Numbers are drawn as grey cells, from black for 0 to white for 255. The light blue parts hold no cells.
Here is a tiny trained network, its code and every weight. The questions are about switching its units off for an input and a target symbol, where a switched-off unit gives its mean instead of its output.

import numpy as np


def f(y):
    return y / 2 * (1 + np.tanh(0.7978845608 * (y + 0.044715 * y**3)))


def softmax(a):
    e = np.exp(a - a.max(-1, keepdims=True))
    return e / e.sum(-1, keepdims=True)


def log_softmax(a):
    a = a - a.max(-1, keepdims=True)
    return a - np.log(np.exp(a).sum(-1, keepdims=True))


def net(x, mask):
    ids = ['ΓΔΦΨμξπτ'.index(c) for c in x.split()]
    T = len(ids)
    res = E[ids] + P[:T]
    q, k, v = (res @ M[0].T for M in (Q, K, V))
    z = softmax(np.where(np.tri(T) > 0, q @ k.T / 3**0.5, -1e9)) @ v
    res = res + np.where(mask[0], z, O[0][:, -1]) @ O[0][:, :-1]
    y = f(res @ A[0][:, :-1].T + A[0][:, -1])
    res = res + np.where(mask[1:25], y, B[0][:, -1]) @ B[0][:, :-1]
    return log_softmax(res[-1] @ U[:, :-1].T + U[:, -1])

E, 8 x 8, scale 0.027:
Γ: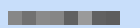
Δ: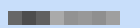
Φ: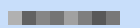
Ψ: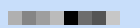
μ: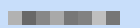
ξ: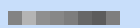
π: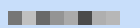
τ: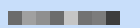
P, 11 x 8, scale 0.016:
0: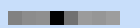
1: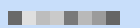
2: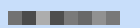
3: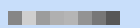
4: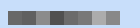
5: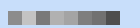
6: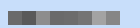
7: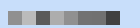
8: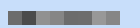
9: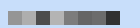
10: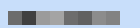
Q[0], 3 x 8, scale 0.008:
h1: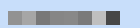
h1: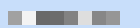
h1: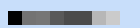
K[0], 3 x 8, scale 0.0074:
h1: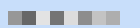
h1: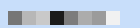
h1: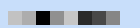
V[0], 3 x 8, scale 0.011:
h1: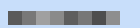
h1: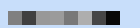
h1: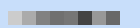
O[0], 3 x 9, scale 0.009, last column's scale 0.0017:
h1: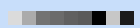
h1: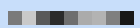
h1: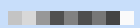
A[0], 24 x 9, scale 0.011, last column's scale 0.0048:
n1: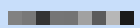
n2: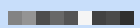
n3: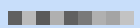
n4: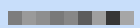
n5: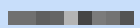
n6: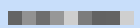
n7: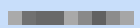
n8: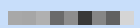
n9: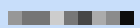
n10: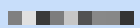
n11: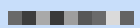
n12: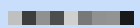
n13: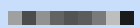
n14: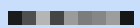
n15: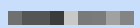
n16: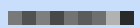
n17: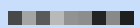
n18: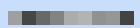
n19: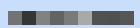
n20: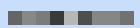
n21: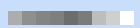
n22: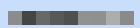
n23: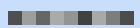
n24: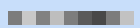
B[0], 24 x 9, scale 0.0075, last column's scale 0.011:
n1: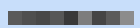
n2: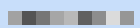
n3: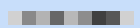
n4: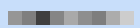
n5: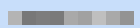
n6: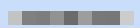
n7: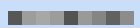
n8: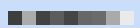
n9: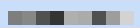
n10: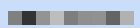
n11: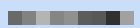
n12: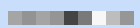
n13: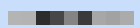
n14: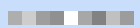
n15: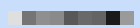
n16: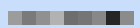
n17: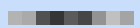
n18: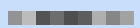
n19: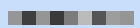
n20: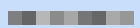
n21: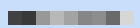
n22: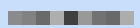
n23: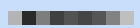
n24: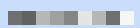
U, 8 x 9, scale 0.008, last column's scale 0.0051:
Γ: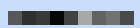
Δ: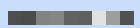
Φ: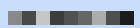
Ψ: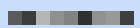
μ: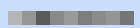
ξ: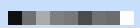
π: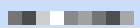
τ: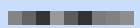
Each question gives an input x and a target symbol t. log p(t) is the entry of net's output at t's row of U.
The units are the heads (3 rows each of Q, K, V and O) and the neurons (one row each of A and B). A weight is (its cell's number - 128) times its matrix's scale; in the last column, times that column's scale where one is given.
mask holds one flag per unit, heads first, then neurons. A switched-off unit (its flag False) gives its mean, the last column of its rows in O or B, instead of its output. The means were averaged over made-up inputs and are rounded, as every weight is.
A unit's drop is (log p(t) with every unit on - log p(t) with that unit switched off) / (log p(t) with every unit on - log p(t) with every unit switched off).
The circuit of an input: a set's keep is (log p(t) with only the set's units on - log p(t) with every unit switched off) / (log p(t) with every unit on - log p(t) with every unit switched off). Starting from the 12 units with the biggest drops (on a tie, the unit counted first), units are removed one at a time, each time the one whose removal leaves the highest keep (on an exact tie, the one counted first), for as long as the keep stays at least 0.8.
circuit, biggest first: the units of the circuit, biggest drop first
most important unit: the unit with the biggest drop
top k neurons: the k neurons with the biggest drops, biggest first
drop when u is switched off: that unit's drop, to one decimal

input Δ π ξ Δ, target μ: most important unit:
n17
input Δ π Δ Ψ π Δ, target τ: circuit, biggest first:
(n17 h1)
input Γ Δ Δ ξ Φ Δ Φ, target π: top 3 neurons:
(n8 n23 n17)
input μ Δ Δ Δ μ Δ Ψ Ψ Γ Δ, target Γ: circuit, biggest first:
(h1 n1)
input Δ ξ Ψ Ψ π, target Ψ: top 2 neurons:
(n23 n11)
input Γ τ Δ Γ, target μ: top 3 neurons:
(n21 n2 n10)
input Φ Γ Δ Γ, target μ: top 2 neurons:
(n2 n21)
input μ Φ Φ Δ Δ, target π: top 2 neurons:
(n14 n8)
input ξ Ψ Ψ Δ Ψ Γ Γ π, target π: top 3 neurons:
(n10 n24 n13)
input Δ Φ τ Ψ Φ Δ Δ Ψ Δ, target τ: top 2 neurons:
(n24 n18)
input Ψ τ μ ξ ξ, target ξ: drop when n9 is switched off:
0.1
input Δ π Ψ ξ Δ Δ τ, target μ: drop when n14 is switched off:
0.6
